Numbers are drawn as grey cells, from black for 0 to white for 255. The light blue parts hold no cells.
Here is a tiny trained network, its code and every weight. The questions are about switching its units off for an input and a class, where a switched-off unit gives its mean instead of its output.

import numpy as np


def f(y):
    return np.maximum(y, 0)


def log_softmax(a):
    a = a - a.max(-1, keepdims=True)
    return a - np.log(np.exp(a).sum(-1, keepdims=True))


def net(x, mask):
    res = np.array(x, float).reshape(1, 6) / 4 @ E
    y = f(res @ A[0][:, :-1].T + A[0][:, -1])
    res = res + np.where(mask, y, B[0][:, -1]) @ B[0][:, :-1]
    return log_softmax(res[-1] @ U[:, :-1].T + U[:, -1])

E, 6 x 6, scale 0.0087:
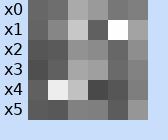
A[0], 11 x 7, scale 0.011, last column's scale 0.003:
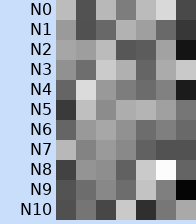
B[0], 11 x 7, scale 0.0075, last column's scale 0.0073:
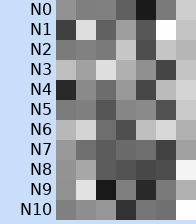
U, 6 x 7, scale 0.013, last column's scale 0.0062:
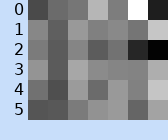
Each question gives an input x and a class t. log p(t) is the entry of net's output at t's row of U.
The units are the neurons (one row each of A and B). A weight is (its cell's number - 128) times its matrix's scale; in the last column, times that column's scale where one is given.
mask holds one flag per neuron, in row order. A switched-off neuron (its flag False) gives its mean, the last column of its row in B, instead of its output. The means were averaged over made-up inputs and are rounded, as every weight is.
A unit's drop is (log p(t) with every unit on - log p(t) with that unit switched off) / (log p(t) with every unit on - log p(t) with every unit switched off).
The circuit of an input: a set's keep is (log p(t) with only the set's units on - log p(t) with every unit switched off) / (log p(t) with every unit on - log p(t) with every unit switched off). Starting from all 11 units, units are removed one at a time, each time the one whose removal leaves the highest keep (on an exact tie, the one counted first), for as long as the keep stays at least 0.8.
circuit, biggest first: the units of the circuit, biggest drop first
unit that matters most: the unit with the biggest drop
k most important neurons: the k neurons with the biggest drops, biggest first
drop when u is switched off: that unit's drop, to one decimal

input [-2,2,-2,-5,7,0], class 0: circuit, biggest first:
N4, N2
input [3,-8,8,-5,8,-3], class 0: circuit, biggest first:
N4
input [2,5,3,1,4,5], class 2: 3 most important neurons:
N8, N1, N5
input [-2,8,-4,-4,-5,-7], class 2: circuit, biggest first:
N8, N0
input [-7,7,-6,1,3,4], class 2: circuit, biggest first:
N8, N1
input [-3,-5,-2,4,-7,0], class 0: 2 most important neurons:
N1, N8
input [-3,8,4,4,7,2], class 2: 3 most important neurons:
N8, N5, N1
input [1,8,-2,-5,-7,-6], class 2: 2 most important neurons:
N8, N0
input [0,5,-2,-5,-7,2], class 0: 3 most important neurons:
N1, N10, N3
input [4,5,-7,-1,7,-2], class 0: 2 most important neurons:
N4, N2
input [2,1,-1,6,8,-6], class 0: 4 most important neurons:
N4, N2, N6, N10
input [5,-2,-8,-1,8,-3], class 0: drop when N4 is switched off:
0.4
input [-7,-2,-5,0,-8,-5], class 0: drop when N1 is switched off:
1.0
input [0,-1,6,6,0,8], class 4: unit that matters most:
N10
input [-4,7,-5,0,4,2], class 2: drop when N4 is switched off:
-0.1
